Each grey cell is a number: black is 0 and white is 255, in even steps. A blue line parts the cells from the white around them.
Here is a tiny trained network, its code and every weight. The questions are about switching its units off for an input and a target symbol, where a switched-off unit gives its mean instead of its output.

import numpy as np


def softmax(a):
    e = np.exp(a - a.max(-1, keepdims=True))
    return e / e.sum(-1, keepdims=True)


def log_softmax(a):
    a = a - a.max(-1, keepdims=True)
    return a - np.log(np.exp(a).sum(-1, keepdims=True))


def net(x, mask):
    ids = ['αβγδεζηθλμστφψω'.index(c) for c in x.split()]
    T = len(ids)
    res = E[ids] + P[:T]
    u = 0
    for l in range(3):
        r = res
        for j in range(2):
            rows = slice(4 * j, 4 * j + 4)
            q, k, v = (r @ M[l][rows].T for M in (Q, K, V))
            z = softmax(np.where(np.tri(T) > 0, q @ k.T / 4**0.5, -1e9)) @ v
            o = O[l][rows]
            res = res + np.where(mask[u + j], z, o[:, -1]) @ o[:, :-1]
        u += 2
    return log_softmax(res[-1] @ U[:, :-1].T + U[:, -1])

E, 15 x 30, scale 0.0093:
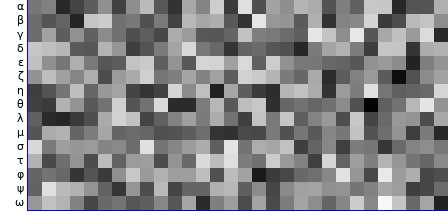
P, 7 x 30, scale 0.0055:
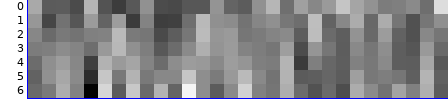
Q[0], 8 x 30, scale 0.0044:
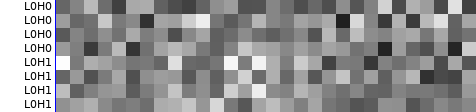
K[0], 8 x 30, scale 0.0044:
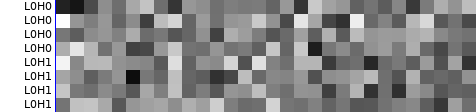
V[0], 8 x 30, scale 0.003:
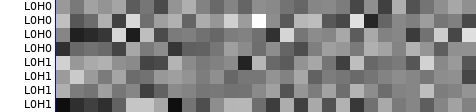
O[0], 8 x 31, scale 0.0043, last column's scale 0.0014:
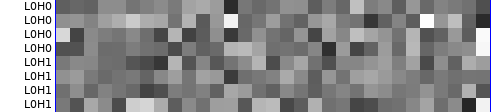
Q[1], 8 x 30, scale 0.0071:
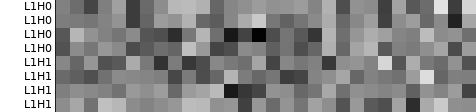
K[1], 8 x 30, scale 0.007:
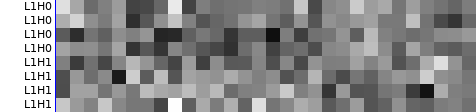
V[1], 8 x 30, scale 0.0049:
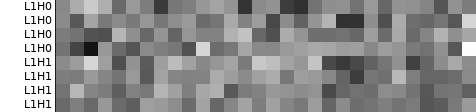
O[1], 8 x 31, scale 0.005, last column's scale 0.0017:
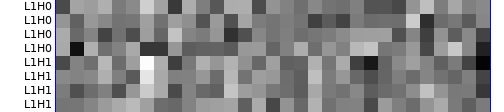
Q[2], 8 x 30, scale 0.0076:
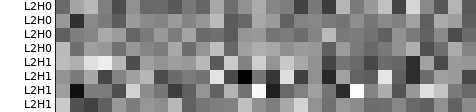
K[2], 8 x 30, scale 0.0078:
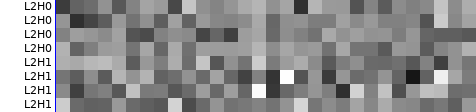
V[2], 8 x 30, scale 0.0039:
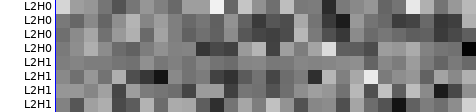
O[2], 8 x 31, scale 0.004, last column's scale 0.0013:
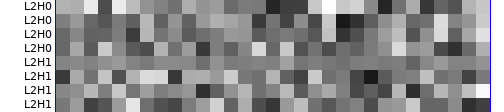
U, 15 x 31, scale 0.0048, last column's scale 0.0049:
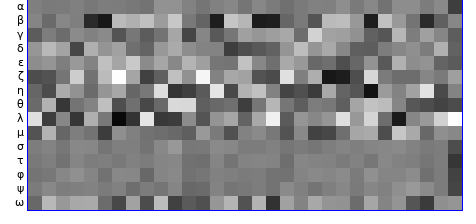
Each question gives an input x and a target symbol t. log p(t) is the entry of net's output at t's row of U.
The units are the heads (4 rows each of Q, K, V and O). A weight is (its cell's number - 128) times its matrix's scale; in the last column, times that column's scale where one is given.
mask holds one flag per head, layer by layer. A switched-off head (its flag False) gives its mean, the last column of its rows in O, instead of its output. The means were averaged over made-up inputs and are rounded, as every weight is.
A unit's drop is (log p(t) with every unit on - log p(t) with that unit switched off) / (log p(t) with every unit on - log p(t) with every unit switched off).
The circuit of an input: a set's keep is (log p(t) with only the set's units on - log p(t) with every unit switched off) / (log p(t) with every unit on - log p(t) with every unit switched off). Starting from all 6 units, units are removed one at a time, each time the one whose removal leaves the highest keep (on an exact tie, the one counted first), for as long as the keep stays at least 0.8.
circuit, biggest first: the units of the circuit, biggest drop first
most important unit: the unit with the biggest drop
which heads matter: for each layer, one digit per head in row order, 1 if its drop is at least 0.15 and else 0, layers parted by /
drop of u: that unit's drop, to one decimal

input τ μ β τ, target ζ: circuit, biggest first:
(L1H0; L2H1)
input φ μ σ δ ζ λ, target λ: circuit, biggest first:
(L2H1)
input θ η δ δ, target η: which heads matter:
00 / 10 / 00
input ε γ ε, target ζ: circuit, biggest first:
(L2H1; L1H0; L0H1)
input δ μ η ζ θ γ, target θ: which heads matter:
00 / 00 / 01
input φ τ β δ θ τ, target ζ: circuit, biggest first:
(L1H1; L0H0)
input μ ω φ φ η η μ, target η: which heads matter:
00 / 10 / 01
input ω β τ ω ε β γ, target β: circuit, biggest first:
(L2H1; L1H0)
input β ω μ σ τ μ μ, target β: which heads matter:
01 / 10 / 01
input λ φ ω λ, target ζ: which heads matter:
10 / 11 / 01
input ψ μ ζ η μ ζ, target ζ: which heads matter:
00 / 01 / 00
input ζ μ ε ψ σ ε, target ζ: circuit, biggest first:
(L0H0; L1H1)
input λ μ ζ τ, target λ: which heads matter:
01 / 00 / 00
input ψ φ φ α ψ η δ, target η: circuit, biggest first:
(L1H0)
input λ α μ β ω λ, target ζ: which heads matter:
00 / 11 / 00
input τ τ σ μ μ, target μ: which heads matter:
00 / 10 / 11
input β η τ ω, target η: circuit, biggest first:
(L1H0; L0H0)
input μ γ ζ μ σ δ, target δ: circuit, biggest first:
(L2H0; L1H0)
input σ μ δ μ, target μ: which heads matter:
00 / 10 / 10
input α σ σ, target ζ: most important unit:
L1H1
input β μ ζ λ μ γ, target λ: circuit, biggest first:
(L2H1; L0H1; L1H1)
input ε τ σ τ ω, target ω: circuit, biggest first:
(L2H0; L1H0)
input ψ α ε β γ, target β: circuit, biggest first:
(L1H0; L2H1)
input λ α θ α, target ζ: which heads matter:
01 / 11 / 01
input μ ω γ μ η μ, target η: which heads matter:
00 / 10 / 00
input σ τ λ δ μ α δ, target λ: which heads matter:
00 / 00 / 01
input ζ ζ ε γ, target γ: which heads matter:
00 / 10 / 10
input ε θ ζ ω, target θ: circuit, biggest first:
(L2H1)
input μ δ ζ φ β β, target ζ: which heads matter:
01 / 11 / 00
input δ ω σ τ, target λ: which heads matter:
00 / 00 / 00
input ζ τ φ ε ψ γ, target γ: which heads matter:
00 / 10 / 11
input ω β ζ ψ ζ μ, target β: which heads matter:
00 / 10 / 01
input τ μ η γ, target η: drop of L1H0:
0.6
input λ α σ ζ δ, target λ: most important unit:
L0H1
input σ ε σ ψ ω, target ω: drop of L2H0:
0.7
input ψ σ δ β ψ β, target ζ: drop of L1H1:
0.9
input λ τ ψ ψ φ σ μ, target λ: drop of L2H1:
-0.1
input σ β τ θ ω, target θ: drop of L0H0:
0.0
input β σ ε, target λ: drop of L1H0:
0.1
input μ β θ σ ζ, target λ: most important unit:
L2H1
